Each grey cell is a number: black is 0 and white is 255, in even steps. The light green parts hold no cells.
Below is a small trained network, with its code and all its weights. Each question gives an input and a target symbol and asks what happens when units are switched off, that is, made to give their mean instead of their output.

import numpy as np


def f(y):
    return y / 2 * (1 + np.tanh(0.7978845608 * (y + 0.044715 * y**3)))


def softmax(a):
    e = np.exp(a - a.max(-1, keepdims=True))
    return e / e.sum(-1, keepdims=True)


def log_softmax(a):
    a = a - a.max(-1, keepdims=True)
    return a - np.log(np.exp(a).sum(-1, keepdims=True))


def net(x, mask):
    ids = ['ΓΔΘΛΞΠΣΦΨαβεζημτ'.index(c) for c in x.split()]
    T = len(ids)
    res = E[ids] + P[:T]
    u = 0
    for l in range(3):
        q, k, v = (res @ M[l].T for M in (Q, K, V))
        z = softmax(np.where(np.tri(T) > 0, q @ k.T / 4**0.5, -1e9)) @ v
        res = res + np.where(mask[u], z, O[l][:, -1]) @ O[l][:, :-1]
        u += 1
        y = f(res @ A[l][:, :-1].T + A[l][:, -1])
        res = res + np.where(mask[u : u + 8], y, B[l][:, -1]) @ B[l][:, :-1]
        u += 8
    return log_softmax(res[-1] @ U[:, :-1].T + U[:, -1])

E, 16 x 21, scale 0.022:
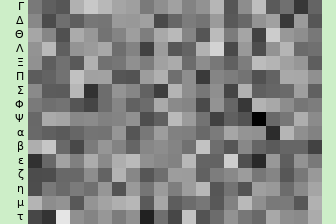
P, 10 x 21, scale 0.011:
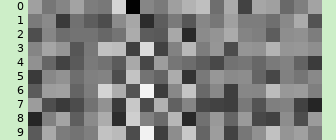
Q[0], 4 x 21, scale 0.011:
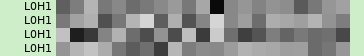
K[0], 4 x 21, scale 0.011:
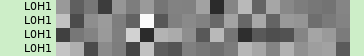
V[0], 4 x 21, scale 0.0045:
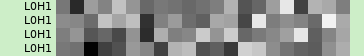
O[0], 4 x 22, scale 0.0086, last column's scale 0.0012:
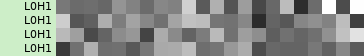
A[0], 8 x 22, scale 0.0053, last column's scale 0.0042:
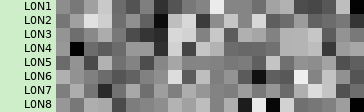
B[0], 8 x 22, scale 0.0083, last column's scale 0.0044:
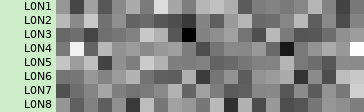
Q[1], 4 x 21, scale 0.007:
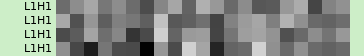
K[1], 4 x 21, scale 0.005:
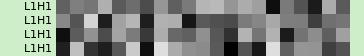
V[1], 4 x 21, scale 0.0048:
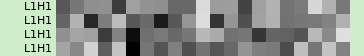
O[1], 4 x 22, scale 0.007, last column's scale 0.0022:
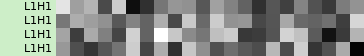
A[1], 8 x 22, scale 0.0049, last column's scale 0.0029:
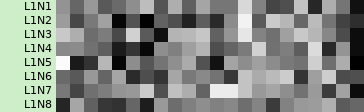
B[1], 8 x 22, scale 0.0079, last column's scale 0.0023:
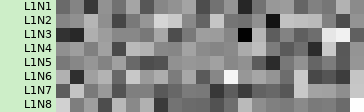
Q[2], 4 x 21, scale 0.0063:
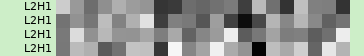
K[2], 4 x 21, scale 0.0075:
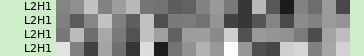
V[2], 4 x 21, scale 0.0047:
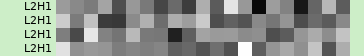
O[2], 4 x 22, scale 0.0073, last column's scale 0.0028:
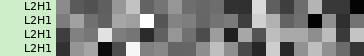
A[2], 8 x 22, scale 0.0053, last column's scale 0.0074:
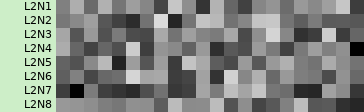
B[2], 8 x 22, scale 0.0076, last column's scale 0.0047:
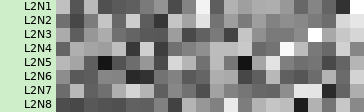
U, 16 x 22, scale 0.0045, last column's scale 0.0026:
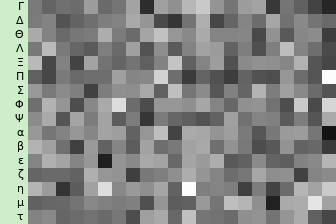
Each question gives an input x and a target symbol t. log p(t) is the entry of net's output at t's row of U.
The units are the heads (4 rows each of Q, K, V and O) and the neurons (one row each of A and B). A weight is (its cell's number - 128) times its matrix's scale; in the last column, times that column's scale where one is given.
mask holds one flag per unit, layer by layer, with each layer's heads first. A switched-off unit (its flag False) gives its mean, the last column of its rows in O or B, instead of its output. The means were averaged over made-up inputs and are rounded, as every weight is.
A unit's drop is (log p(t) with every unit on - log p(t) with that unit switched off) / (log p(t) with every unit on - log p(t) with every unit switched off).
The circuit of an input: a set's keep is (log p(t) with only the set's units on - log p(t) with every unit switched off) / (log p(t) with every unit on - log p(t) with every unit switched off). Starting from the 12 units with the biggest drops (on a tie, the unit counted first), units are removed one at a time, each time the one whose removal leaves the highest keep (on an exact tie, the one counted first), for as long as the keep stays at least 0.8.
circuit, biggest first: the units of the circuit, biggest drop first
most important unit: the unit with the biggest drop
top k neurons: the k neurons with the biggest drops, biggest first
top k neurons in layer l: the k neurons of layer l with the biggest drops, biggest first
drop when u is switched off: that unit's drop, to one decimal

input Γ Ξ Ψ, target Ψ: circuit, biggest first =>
[L0H1, L2H1]
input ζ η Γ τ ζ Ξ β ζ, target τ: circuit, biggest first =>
[L2H1, L2N5, L0H1]
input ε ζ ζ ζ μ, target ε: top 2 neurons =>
[L1N1, L0N8]
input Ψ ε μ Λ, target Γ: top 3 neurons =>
[L2N8, L2N1, L0N7]
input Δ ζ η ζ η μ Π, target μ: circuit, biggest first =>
[L1H1, L0N3]
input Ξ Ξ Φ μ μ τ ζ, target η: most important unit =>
L0H1
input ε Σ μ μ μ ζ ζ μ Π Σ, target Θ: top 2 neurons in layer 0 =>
[L0N2, L0N8]
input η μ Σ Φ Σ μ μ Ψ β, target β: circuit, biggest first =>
[L2H1, L0H1, L2N6, L1H1]
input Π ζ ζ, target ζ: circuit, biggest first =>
[L2N7, L0H1, L0N4]
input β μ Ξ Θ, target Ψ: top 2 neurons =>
[L1N3, L0N2]
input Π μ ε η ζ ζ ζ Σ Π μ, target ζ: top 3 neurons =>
[L0N3, L2N4, L0N2]
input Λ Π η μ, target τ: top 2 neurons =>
[L1N3, L2N5]
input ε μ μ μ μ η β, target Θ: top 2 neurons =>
[L0N2, L0N8]
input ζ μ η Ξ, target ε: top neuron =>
[L0N1]
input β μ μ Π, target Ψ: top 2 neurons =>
[L1N3, L0N2]
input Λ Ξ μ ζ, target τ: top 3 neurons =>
[L1N3, L2N5, L0N2]
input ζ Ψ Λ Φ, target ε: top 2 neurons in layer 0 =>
[L0N1, L0N4]
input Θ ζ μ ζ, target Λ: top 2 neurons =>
[L0N4, L0N3]
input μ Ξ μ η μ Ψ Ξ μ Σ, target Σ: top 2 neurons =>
[L1N2, L2N2]
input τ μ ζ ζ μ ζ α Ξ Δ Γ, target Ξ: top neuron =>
[L2N1]
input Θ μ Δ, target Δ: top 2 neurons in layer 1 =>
[L1N1, L1N6]
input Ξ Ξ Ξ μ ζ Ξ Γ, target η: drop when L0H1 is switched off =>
0.5
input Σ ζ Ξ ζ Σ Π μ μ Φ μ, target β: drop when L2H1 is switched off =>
0.3
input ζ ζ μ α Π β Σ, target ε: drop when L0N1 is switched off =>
0.3
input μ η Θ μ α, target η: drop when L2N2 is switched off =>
0.0
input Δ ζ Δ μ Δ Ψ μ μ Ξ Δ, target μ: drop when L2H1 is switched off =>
0.1
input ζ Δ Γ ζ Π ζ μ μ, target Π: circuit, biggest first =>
[L0H1]
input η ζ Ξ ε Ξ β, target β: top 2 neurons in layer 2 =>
[L2N6, L2N3]
